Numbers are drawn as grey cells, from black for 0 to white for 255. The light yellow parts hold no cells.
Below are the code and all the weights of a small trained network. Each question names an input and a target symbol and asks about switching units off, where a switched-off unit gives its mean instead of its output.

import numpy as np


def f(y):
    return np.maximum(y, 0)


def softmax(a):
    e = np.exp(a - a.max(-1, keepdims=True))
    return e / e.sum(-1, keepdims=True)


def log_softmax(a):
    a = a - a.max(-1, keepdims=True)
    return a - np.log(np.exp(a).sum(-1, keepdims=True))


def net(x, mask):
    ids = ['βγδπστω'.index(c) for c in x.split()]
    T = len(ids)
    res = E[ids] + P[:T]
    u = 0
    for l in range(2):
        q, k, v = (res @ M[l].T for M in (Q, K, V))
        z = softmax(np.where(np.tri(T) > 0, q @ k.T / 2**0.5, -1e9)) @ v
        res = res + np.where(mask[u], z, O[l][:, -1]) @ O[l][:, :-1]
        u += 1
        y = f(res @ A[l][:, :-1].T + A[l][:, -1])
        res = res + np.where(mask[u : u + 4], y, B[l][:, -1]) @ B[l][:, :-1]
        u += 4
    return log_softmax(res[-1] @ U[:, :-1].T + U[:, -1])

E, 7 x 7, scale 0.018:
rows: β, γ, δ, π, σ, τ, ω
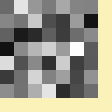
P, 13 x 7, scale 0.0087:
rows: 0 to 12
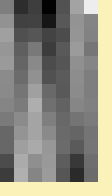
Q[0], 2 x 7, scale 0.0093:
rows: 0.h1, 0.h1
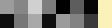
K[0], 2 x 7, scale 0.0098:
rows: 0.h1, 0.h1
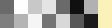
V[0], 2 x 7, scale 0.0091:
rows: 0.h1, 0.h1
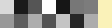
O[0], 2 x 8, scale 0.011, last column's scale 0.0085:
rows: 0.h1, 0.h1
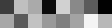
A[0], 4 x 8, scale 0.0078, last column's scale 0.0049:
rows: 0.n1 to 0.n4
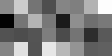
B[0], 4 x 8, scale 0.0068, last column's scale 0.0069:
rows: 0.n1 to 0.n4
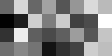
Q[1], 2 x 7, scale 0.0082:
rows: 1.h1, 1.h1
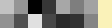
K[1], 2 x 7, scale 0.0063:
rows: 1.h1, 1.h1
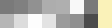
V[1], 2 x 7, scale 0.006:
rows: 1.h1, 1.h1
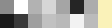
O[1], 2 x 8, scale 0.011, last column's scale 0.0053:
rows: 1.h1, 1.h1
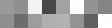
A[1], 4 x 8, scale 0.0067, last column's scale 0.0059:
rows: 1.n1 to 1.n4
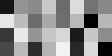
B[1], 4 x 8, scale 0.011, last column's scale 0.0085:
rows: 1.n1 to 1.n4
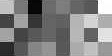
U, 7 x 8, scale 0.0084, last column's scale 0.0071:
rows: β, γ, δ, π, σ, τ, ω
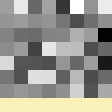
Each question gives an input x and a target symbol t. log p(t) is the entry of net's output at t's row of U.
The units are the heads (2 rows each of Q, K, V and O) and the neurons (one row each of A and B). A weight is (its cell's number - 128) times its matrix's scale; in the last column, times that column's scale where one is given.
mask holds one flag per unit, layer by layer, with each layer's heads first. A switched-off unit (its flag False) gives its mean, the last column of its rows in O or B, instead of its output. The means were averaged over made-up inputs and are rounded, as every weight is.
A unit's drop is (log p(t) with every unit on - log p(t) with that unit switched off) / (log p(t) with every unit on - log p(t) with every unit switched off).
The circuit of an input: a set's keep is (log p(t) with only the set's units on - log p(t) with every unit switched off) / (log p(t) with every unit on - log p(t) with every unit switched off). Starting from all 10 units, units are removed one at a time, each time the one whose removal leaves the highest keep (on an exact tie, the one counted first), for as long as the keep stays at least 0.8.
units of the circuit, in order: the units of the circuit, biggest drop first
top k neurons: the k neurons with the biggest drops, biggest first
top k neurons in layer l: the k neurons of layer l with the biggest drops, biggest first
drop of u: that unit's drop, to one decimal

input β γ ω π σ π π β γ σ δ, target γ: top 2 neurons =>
1.n3, 1.n2
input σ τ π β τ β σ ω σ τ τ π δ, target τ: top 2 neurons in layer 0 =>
0.n1, 0.n2
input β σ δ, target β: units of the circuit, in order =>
0.n3
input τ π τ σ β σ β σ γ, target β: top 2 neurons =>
1.n2, 0.n3
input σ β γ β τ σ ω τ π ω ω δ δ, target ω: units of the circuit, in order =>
0.h1, 1.h1
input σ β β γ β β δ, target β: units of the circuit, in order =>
0.n3, 0.h1
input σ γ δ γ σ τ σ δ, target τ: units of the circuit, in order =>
0.h1, 1.n1, 1.n2
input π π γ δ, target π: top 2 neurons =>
0.n3, 0.n2
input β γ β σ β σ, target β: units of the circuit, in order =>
0.n2, 1.h1, 1.n1
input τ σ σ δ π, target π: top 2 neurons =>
1.n1, 0.n4
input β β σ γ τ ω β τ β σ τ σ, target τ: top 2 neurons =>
1.n1, 0.n3
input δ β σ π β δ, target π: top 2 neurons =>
0.n3, 1.n3
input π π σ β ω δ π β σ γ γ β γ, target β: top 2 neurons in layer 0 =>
0.n3, 0.n4
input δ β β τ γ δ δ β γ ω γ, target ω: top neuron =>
0.n2
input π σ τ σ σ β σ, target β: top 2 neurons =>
0.n2, 1.n2
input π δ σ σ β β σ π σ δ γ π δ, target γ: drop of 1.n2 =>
0.2
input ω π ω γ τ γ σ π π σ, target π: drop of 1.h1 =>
0.7
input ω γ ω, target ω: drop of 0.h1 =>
1.0
